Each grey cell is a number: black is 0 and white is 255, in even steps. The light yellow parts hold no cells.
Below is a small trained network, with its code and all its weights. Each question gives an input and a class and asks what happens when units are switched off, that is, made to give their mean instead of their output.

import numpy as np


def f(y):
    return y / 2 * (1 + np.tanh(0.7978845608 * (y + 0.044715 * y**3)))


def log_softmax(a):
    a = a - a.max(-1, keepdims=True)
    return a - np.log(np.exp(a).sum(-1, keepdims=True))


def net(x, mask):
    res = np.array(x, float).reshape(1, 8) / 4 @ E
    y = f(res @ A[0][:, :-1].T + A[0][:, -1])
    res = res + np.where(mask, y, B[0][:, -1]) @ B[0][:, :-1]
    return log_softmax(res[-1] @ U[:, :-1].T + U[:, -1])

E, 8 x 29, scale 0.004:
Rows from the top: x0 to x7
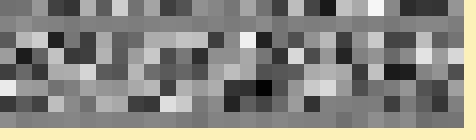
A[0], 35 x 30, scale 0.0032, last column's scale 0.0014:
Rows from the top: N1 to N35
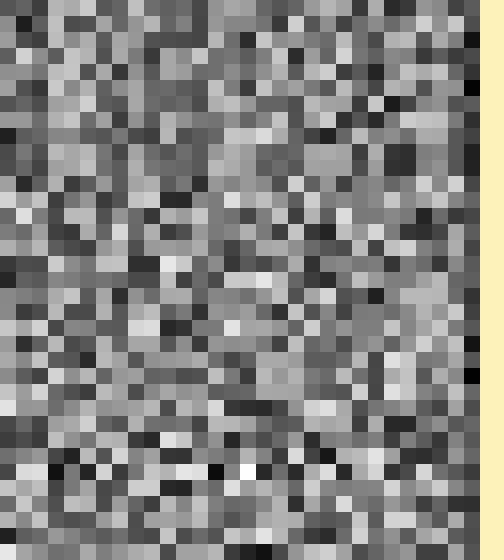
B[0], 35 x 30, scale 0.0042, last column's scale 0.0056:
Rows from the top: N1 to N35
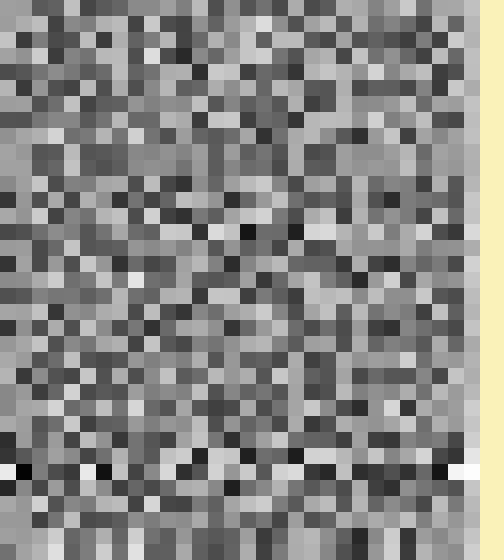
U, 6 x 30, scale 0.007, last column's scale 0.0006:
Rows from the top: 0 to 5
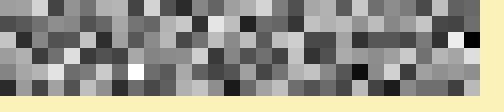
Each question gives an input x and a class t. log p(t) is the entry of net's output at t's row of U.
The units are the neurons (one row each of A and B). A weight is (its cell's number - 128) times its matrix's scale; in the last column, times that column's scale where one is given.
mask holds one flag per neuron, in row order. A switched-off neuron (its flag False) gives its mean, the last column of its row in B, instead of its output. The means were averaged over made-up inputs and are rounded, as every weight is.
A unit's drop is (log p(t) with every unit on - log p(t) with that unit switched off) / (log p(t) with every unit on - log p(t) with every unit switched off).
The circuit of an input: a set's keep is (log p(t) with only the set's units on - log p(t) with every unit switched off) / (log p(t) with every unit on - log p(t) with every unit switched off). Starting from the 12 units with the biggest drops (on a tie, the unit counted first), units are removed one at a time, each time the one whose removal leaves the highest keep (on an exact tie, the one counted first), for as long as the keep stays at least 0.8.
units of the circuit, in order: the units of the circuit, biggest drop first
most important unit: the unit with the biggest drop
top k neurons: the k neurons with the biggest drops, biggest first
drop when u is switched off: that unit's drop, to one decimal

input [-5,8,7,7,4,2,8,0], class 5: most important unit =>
N17
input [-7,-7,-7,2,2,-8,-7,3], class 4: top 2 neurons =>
[N34, N18]
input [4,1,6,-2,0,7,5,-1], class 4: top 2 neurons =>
[N35, N26]
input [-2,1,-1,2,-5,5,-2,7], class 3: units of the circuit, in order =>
[N25, N23]
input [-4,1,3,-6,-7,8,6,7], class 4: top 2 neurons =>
[N35, N26]
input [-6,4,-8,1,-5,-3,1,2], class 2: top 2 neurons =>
[N3, N24]
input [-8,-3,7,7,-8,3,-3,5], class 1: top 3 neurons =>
[N5, N8, N19]
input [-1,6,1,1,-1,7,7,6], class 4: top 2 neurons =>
[N26, N35]
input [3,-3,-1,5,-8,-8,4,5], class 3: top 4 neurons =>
[N25, N23, N33, N16]
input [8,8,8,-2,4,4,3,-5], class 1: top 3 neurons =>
[N15, N29, N3]
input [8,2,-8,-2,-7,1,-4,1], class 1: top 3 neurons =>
[N29, N15, N30]
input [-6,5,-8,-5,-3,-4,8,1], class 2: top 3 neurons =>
[N3, N24, N6]
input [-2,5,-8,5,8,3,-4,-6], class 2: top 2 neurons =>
[N3, N24]
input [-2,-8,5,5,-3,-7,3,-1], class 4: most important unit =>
N18
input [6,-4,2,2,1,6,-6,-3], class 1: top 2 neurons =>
[N29, N15]
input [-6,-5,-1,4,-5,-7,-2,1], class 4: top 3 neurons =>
[N34, N18, N9]
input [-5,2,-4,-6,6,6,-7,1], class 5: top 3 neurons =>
[N31, N13, N21]
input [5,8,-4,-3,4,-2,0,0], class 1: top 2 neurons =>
[N29, N30]
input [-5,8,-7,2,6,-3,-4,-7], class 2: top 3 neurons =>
[N3, N24, N6]
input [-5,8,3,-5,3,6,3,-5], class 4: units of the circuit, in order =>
[N26]
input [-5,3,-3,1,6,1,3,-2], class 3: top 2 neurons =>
[N29, N15]
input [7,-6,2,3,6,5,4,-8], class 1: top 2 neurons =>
[N15, N29]
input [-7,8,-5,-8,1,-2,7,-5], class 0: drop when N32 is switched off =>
0.2
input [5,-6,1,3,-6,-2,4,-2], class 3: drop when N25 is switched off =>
0.3
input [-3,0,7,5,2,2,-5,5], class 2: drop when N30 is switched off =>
1.4
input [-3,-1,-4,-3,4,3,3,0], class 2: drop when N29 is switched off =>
0.3
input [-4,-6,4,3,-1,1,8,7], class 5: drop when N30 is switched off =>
0.0
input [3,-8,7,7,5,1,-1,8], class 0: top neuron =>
[N20]
